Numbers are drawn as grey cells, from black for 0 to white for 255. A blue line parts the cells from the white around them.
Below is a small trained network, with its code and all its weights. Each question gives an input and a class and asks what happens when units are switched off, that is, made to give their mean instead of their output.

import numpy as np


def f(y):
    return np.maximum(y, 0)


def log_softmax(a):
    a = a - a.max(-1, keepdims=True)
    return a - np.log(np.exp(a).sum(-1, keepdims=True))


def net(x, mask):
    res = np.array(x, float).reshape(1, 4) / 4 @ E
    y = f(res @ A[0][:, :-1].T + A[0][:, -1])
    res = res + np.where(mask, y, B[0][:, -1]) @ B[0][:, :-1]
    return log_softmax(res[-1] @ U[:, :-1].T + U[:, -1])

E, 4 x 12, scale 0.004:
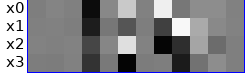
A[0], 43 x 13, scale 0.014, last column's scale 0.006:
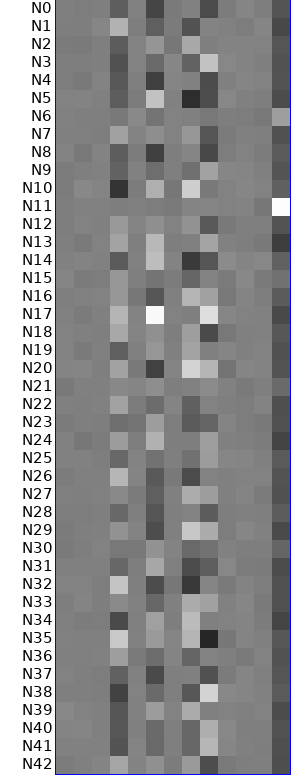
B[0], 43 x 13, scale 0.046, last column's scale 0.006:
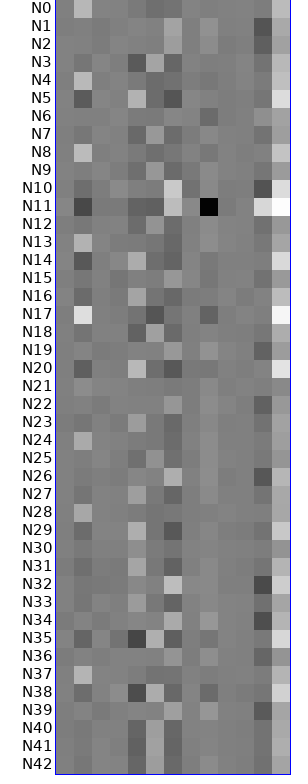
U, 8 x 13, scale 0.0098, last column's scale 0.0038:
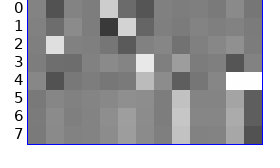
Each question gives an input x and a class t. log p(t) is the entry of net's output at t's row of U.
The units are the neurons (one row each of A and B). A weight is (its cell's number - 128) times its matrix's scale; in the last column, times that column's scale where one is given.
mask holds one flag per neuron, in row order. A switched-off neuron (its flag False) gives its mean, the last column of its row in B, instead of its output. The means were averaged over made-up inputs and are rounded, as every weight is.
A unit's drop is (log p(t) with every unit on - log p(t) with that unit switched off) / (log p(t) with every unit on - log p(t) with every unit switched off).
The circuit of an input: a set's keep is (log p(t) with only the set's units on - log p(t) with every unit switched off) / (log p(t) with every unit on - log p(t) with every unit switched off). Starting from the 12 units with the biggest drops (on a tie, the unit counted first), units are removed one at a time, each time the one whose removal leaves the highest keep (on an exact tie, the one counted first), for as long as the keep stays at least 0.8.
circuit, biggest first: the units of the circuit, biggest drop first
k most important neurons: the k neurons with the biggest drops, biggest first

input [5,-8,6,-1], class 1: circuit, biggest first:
(N35)
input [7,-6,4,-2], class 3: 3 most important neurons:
(N10 N34 N38)
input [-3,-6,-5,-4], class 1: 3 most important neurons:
(N35 N5 N14)
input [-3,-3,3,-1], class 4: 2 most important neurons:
(N20 N29)
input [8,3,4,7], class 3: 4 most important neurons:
(N10 N17 N34 N39)
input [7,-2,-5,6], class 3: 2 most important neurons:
(N10 N17)
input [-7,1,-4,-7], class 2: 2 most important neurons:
(N17 N10)
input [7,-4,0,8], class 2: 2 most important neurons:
(N8 N4)
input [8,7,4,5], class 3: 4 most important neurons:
(N10 N34 N35 N39)
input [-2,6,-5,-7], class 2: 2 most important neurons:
(N17 N35)
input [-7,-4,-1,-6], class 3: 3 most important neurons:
(N32 N26 N1)
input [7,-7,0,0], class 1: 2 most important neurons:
(N35 N18)
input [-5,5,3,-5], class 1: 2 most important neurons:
(N38 N3)
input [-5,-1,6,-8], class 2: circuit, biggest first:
(N17)
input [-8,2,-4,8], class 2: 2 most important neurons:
(N8 N4)
